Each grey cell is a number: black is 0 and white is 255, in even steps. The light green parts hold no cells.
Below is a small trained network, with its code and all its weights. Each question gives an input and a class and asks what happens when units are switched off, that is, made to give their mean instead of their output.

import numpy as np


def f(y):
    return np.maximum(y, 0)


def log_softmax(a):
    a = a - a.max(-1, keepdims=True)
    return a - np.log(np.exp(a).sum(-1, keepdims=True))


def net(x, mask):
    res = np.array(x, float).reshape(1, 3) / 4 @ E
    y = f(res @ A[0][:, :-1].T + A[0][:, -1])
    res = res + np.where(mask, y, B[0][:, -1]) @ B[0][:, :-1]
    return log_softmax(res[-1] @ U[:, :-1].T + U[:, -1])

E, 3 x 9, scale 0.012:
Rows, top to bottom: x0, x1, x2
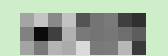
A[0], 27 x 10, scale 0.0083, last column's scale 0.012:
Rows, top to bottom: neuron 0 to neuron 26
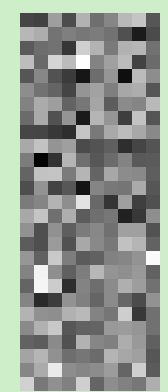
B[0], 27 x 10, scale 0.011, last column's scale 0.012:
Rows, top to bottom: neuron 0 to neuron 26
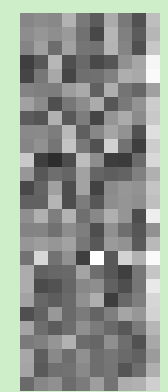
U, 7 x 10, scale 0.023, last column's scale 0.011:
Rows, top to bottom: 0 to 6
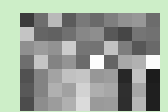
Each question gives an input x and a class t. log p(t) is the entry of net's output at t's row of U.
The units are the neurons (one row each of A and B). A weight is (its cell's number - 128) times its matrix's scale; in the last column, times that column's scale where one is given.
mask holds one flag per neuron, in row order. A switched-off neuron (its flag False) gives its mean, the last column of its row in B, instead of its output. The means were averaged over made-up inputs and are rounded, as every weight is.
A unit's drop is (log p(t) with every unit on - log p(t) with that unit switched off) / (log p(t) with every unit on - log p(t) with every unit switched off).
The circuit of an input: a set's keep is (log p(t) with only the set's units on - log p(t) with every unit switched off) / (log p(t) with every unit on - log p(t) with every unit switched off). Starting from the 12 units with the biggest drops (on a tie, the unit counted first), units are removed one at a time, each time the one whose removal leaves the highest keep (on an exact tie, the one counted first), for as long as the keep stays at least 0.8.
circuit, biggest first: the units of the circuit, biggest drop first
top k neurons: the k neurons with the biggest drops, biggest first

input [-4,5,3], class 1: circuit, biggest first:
neuron 10
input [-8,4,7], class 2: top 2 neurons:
neuron 8; neuron 0
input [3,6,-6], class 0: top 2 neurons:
neuron 4; neuron 7
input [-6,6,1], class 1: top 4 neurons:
neuron 10; neuron 20; neuron 14; neuron 9
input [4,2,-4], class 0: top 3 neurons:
neuron 4; neuron 7; neuron 8
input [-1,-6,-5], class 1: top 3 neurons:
neuron 19; neuron 18; neuron 3
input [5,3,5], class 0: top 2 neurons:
neuron 3; neuron 21
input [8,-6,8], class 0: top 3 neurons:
neuron 3; neuron 21; neuron 13
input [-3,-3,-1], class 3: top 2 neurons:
neuron 10; neuron 9
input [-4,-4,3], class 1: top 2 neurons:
neuron 19; neuron 14
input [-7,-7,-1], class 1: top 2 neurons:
neuron 19; neuron 18
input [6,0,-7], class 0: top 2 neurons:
neuron 4; neuron 7
